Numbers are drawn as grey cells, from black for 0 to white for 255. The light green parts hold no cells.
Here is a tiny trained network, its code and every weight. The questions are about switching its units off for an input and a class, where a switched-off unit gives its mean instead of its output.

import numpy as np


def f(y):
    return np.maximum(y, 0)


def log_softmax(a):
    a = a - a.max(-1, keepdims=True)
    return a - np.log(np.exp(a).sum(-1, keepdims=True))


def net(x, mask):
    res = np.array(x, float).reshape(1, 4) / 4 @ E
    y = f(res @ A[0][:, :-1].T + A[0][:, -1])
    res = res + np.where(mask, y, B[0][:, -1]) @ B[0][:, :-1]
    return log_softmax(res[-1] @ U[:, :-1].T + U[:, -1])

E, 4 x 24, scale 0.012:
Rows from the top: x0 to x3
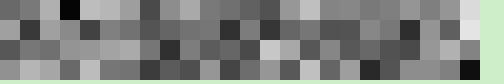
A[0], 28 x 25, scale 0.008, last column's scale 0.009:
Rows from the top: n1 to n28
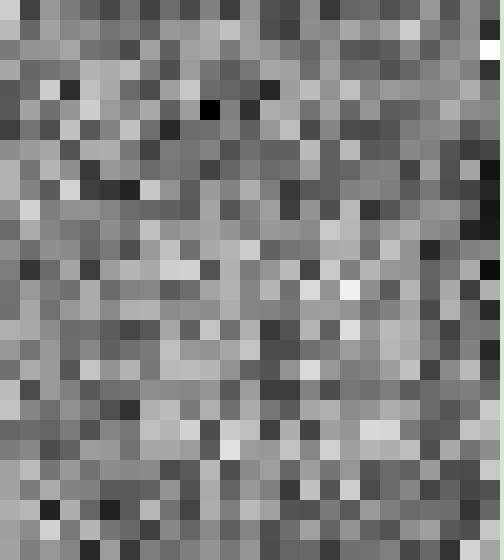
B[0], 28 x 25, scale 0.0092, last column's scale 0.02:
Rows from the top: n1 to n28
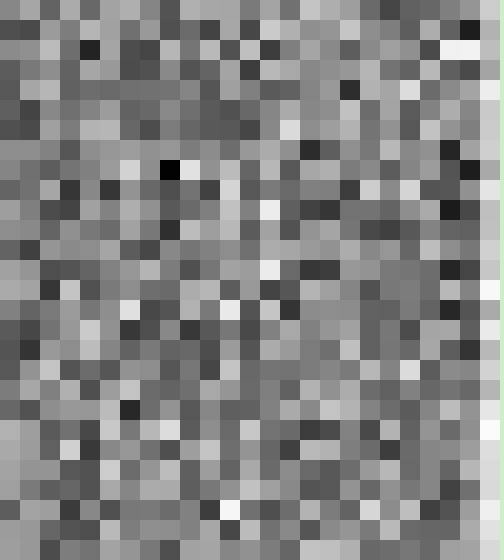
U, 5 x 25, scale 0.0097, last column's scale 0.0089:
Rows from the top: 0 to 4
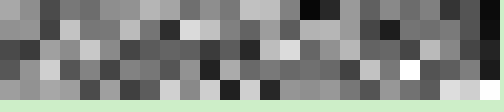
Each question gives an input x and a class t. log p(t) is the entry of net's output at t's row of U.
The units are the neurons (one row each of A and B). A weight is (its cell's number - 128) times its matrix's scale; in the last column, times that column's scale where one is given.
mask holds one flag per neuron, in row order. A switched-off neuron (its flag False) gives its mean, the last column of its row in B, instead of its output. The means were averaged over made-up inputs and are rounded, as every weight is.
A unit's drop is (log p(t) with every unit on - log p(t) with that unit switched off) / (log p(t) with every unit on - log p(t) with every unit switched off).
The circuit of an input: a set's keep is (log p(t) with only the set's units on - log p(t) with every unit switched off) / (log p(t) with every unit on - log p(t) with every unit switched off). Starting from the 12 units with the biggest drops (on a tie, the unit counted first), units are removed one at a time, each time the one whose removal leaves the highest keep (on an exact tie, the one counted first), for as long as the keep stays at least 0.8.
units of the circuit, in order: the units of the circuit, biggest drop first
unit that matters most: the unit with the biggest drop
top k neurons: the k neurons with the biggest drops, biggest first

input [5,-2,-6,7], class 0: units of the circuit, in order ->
[n25]
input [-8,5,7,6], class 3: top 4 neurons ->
[n26 n10 n17 n21]
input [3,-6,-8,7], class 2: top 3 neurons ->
[n17 n2 n21]
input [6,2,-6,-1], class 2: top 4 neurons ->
[n17 n26 n10 n2]
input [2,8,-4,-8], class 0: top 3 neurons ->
[n22 n14 n15]
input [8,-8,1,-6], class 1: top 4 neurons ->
[n23 n26 n10 n16]
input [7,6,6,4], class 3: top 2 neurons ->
[n5 n15]
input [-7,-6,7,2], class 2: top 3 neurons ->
[n7 n6 n5]
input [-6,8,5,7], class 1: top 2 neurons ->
[n1 n9]
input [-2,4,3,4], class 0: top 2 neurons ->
[n15 n23]
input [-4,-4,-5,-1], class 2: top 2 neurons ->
[n21 n13]
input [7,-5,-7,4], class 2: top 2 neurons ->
[n17 n2]
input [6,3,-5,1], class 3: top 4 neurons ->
[n5 n19 n7 n6]
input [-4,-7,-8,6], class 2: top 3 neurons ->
[n17 n21 n13]
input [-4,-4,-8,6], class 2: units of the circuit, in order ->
[n17]
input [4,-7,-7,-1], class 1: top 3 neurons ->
[n23 n15 n12]
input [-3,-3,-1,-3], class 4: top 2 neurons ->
[n11 n25]
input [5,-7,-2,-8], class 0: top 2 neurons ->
[n22 n14]
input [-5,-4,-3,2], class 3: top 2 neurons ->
[n26 n10]
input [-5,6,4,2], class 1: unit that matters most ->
n1
